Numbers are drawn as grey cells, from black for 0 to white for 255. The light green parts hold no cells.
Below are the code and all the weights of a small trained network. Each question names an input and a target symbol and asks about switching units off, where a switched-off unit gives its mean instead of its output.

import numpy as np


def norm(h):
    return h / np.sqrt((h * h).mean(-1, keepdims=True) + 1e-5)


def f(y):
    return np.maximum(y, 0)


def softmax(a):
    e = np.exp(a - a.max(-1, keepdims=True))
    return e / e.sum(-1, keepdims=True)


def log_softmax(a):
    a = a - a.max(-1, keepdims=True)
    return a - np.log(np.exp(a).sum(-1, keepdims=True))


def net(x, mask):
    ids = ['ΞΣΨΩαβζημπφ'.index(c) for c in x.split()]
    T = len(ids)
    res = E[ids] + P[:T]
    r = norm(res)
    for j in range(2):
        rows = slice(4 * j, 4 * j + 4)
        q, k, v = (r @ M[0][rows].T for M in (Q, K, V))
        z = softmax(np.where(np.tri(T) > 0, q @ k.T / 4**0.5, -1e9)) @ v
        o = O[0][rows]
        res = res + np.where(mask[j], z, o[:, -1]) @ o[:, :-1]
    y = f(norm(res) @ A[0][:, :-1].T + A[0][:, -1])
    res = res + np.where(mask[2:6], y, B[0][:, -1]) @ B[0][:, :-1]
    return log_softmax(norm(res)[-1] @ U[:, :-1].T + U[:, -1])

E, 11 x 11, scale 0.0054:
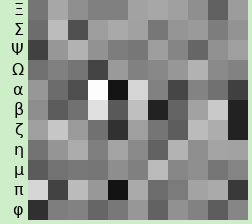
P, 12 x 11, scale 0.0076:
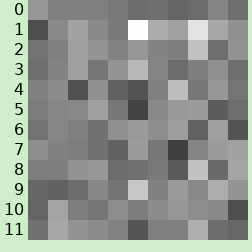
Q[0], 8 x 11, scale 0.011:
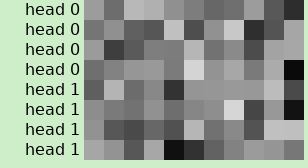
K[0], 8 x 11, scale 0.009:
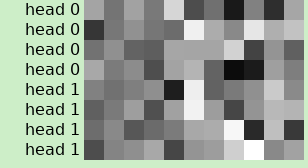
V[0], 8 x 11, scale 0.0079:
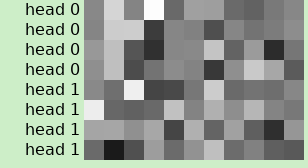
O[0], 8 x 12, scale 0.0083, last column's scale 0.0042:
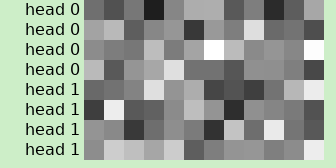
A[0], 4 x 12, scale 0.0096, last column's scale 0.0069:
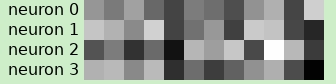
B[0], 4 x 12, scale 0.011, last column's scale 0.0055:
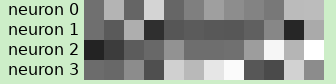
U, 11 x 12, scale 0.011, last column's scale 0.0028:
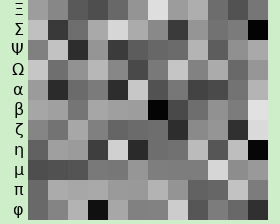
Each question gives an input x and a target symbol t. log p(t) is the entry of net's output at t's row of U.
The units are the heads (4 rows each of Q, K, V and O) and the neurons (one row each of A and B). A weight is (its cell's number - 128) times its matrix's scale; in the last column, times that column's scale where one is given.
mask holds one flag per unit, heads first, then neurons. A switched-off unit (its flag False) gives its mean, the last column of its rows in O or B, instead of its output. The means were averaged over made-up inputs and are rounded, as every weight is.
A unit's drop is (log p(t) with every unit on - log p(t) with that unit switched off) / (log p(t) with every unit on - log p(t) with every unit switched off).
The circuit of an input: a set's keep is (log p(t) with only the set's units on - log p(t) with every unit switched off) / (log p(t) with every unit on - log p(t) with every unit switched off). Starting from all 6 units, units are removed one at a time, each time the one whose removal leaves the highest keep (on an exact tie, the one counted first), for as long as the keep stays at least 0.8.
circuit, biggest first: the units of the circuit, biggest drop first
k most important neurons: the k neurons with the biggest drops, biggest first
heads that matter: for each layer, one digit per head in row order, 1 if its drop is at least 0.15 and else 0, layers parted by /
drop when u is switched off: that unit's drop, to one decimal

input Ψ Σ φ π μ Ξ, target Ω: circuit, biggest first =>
head 1
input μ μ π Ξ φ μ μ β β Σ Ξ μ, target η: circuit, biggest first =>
head 0; head 1; neuron 0
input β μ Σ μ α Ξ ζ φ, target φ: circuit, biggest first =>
head 1; head 0
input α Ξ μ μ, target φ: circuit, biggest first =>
head 1; head 0
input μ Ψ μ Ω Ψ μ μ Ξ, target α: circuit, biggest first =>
head 0; head 1
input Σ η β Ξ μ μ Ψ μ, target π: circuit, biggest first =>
head 1; head 0; neuron 2; neuron 0
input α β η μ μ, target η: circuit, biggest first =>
head 0; head 1
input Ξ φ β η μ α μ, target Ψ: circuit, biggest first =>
head 0; head 1; neuron 0
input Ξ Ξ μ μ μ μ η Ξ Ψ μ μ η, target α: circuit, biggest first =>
head 1; head 0
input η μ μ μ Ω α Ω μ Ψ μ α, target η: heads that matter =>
10
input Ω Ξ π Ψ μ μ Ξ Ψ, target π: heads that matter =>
11
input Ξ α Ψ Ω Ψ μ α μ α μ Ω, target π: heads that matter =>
01
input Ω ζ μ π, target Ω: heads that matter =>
10
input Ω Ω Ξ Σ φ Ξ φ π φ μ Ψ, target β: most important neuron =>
neuron 2
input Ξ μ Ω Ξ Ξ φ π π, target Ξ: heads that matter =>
10
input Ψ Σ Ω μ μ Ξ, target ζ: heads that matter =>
11
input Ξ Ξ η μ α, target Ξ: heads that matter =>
10
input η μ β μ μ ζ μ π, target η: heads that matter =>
10
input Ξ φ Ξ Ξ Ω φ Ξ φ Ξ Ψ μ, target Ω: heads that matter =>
11
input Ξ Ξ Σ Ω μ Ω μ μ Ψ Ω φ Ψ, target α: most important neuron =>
neuron 2
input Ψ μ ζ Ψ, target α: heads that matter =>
01
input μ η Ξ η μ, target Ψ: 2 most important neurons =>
neuron 2; neuron 0
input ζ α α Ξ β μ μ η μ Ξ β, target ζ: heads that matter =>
10
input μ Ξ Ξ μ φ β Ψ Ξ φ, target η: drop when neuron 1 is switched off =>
0.0
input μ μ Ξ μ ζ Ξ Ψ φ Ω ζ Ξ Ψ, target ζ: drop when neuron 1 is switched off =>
0.7
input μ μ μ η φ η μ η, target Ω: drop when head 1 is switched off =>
0.7
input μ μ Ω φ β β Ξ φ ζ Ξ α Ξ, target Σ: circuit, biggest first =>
head 0
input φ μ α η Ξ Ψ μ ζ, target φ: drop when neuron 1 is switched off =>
0.5
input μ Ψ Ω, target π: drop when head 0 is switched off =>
0.2
